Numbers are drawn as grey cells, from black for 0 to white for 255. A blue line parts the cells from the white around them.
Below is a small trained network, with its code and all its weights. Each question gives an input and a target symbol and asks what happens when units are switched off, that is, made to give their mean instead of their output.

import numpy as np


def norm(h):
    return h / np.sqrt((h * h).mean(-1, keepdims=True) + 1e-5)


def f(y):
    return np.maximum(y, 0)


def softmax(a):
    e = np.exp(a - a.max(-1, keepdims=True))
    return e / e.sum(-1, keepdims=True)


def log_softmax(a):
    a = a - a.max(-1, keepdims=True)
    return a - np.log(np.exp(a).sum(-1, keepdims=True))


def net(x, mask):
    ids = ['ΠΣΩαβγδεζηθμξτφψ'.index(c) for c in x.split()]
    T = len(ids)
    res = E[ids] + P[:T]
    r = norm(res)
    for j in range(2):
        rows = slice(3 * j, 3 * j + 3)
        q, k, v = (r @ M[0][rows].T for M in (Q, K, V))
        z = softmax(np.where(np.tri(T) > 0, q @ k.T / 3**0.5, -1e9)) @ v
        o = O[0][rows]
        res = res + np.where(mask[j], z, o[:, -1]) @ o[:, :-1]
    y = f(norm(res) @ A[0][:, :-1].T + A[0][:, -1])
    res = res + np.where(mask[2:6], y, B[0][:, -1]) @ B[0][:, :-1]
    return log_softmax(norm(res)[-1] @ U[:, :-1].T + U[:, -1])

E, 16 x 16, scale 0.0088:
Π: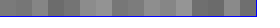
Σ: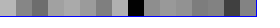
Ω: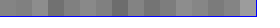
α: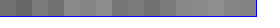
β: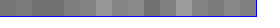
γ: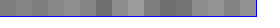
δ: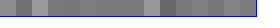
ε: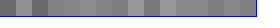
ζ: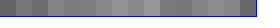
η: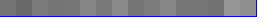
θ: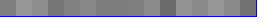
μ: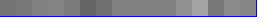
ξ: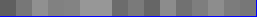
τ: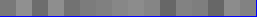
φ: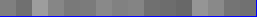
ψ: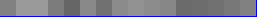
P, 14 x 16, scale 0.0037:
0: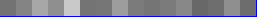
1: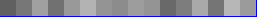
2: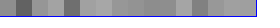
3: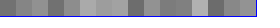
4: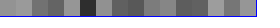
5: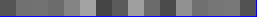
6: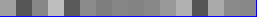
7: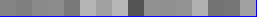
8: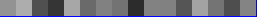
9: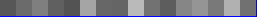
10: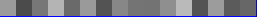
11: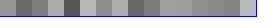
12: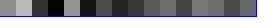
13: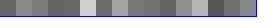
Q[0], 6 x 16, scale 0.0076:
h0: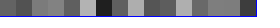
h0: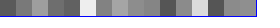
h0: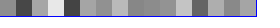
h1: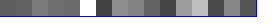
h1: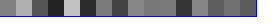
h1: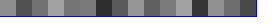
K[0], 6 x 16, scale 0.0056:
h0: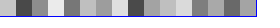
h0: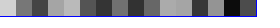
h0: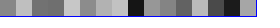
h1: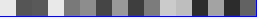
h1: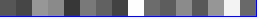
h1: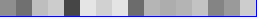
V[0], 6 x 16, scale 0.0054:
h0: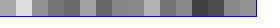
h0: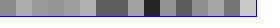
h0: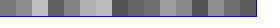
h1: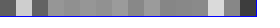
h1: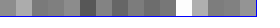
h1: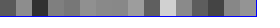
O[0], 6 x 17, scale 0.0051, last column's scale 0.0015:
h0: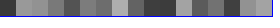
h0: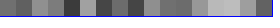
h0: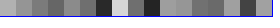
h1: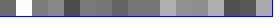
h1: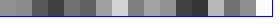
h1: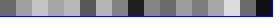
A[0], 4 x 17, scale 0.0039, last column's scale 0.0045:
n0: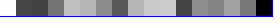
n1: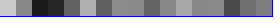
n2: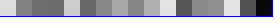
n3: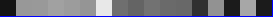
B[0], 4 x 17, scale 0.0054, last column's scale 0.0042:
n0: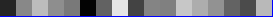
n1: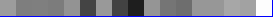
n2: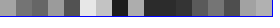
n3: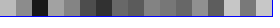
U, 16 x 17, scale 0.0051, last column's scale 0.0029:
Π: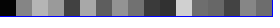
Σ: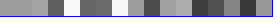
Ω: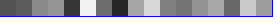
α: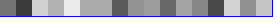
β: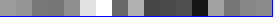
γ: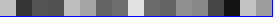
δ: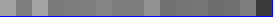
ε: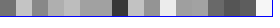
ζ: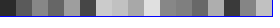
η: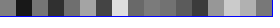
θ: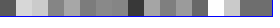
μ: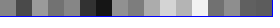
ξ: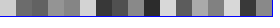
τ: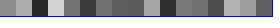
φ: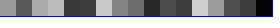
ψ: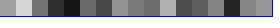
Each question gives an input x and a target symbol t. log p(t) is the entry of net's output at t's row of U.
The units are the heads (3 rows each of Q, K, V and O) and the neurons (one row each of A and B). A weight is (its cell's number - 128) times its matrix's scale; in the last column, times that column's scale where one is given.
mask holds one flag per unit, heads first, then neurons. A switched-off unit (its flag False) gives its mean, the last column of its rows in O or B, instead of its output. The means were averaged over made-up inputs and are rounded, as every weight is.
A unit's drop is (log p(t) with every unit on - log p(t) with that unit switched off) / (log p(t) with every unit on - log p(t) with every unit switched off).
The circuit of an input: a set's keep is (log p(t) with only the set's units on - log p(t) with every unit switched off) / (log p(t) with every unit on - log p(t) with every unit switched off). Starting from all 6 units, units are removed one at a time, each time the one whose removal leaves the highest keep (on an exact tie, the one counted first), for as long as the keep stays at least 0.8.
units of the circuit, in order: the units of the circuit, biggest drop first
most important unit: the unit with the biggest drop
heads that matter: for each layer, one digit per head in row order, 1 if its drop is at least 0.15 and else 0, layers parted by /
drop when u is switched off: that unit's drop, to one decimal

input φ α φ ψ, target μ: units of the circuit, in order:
(h0 n0)
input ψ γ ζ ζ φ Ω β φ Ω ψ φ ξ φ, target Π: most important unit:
h0
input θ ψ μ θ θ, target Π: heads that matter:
11
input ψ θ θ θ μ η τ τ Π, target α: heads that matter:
01
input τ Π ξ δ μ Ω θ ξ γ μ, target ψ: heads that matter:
01
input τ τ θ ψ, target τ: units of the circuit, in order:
(h0 n3)
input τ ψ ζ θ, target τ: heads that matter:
10
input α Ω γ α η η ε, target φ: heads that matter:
10
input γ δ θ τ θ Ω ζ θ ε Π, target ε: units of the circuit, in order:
(h1 h0)
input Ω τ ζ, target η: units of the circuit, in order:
(h0 h1)
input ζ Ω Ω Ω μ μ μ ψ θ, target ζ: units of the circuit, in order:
(h0 n0 h1)
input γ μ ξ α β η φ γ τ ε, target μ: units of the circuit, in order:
(h0 n0)
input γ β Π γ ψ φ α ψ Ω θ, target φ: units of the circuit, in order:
(h0 n2 n0)
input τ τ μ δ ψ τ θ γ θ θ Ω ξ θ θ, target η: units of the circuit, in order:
(h1)
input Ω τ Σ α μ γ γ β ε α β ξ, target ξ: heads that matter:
00
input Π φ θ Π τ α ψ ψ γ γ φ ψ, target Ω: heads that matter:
10
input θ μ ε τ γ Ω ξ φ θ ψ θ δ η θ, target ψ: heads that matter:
01
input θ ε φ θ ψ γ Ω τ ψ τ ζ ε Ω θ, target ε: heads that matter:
11
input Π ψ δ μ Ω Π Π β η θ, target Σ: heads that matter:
10
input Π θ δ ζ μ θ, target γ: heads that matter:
01
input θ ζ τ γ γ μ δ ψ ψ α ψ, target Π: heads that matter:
11
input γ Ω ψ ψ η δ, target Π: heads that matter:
10
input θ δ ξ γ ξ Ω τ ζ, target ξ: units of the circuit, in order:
(h0)
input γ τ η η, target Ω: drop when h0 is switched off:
0.5
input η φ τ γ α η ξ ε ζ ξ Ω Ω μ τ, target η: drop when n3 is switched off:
0.0
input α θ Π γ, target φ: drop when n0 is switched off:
1.3
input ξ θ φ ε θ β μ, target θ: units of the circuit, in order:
(h1)
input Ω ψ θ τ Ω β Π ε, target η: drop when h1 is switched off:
0.4
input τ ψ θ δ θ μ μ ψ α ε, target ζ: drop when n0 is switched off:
0.3
